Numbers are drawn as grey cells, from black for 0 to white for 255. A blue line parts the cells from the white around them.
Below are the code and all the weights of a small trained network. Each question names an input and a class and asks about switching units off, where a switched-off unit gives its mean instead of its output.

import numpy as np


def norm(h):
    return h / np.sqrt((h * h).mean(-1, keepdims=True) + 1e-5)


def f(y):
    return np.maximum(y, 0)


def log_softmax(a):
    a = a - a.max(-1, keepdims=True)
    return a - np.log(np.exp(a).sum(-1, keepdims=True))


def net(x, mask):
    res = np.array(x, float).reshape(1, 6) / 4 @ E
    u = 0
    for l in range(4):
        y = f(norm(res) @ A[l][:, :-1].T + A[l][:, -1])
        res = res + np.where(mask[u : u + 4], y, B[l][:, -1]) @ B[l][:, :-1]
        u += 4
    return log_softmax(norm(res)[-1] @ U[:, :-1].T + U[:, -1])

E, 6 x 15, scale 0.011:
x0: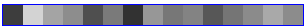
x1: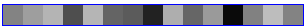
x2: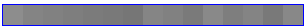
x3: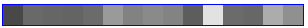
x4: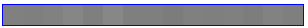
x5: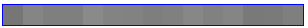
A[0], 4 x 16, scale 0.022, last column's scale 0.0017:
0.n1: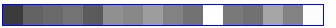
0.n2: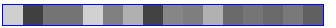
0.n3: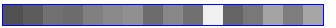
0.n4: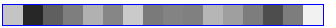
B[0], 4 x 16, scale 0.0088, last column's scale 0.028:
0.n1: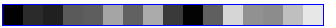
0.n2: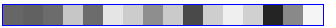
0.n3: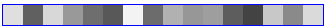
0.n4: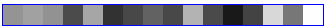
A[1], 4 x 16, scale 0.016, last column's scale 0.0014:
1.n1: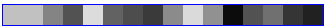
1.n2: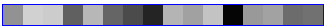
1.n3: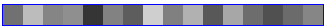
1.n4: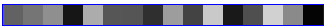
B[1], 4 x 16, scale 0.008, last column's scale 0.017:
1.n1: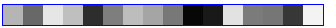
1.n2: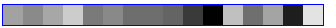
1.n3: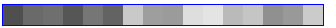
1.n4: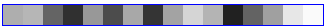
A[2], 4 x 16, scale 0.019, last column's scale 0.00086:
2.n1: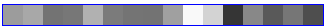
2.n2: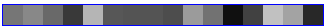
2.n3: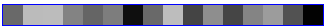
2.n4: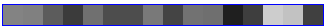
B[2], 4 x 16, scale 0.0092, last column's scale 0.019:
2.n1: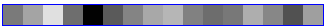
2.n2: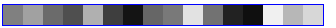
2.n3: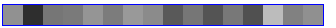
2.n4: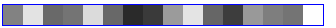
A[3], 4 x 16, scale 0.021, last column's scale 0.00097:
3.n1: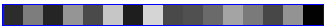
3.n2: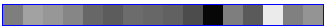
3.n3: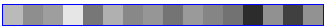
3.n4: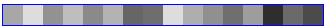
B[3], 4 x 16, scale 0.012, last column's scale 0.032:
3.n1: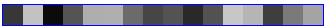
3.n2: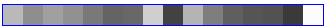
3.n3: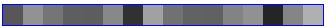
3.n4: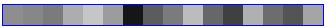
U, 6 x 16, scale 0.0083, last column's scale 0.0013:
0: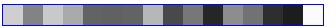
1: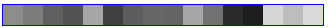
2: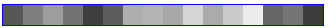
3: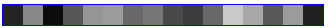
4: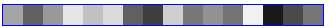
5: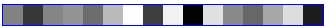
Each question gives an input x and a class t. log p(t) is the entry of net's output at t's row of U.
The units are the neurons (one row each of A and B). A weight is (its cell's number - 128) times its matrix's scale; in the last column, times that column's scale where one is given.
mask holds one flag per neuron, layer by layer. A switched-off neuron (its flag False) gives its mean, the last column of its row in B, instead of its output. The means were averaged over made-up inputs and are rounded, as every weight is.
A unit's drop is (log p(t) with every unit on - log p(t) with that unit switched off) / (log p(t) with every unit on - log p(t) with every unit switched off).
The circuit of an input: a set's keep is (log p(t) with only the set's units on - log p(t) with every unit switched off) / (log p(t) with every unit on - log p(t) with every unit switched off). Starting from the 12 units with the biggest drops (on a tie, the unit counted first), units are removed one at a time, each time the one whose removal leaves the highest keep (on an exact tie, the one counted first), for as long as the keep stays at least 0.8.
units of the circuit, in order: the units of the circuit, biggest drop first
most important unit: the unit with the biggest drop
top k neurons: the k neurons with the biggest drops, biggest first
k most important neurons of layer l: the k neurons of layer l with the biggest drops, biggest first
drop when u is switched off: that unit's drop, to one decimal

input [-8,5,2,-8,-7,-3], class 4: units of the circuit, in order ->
(0.n2)
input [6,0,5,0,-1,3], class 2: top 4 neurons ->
(0.n4 0.n3 0.n1 1.n3)
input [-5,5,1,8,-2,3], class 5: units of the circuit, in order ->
(0.n2 0.n3)
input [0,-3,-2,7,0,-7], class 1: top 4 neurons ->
(0.n2 0.n3 1.n1 2.n4)
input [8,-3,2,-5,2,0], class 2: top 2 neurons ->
(0.n4 0.n1)
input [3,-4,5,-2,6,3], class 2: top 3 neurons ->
(0.n4 0.n1 1.n3)
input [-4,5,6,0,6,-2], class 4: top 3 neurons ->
(0.n2 0.n1 3.n4)
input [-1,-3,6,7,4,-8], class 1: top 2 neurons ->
(0.n2 0.n3)
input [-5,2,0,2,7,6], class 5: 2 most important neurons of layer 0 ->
(0.n2 0.n3)
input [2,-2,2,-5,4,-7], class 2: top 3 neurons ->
(0.n4 0.n1 0.n3)
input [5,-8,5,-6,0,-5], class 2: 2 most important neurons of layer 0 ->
(0.n1 0.n4)
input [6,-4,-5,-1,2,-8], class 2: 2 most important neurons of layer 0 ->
(0.n4 0.n1)
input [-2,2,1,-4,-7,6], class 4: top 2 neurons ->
(0.n2 0.n1)
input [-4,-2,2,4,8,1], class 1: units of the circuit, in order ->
(0.n4)
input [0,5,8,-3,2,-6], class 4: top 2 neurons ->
(0.n4 0.n1)
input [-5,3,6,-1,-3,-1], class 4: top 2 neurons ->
(0.n2 0.n1)
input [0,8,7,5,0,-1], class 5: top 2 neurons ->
(0.n4 0.n3)
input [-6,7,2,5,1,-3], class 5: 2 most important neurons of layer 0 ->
(0.n2 0.n3)
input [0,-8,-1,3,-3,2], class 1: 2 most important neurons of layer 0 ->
(0.n2 0.n4)
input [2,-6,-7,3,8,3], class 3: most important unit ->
0.n4
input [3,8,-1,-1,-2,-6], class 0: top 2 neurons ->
(0.n1 1.n2)
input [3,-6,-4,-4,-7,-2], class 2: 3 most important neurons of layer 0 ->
(0.n1 0.n4 0.n2)
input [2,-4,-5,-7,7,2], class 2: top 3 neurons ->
(0.n4 0.n1 1.n3)
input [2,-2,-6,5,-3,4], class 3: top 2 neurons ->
(0.n1 0.n4)
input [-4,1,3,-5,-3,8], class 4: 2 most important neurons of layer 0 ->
(0.n2 0.n1)
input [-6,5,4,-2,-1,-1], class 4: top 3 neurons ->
(0.n2 0.n1 3.n4)
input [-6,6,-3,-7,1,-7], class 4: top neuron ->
(0.n2)
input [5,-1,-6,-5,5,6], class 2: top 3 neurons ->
(0.n4 0.n1 0.n3)
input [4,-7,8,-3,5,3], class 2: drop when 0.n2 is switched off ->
0.5
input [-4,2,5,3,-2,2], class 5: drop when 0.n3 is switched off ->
0.3
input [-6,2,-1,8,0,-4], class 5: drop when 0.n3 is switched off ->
0.4
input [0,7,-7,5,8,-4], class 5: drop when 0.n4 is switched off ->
0.7
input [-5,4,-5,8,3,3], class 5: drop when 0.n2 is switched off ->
0.7
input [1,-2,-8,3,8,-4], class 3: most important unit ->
0.n1
